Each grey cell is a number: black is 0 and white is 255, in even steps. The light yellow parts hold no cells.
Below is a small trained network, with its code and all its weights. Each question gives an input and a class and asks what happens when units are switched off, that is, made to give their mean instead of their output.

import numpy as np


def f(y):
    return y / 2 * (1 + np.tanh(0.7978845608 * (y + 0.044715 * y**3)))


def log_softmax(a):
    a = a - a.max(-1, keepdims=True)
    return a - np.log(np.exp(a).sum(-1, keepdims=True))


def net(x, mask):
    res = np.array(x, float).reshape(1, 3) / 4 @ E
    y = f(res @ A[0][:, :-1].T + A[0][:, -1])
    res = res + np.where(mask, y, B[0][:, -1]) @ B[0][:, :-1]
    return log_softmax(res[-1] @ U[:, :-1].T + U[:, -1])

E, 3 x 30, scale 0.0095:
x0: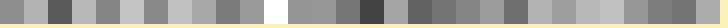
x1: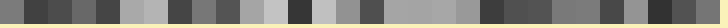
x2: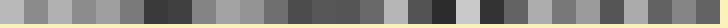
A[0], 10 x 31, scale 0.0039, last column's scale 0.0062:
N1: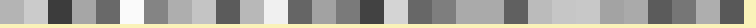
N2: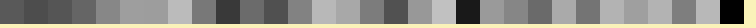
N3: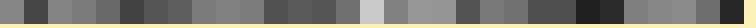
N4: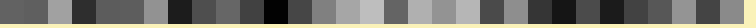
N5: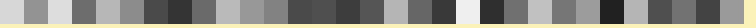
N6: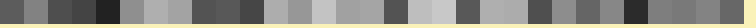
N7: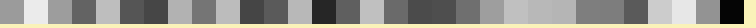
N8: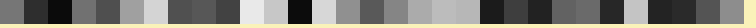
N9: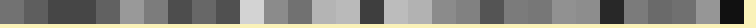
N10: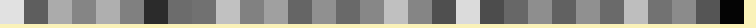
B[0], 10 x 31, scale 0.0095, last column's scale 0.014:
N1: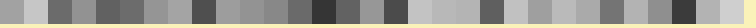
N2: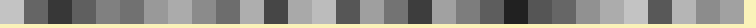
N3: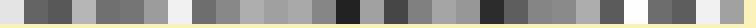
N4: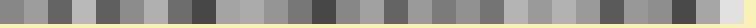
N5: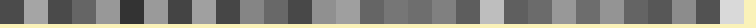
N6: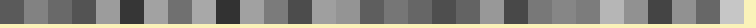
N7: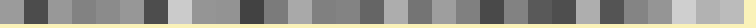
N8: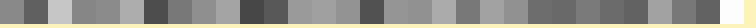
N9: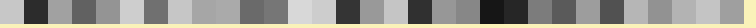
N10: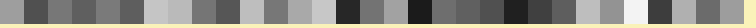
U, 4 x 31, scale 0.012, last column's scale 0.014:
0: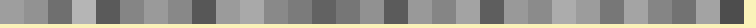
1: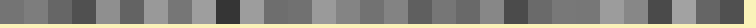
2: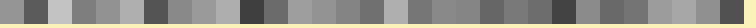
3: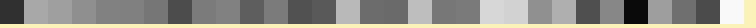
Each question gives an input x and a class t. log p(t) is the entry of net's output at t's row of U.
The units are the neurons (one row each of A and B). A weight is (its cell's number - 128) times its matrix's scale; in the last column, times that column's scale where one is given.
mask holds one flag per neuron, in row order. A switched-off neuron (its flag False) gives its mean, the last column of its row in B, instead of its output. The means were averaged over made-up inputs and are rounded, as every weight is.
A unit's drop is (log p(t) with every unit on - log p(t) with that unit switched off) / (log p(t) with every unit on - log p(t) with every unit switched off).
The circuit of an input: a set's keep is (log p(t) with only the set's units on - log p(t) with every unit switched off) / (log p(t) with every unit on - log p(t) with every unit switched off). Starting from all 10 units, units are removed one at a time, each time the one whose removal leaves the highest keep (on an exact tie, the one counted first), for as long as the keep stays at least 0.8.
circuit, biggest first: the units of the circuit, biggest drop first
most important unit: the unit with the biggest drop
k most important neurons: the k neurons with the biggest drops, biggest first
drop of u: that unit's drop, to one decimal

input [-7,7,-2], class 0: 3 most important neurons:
[N4, N3, N7]
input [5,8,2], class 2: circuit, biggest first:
[N8]
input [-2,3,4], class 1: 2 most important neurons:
[N5, N10]
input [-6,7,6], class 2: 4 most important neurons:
[N8, N9, N1, N6]
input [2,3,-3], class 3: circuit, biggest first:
[N10, N3]
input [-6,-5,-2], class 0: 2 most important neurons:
[N8, N4]
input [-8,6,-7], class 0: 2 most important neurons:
[N4, N3]
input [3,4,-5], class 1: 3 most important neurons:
[N6, N4, N7]
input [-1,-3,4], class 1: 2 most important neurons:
[N8, N5]
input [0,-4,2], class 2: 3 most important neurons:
[N7, N4, N6]
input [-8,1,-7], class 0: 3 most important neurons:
[N4, N3, N5]
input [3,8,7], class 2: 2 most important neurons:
[N8, N9]
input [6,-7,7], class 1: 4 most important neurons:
[N5, N8, N4, N10]
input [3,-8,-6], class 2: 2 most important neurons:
[N7, N5]
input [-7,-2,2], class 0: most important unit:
N3
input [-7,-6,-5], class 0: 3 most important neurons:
[N4, N8, N3]
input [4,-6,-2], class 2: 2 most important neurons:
[N7, N4]
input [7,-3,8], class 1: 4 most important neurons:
[N5, N10, N4, N3]
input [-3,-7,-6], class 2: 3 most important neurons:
[N7, N5, N10]
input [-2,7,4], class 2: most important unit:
N8
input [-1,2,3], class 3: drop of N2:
0.2
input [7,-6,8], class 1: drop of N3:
0.1
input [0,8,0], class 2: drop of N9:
0.2
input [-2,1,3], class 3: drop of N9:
0.1
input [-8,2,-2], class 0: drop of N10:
0.0
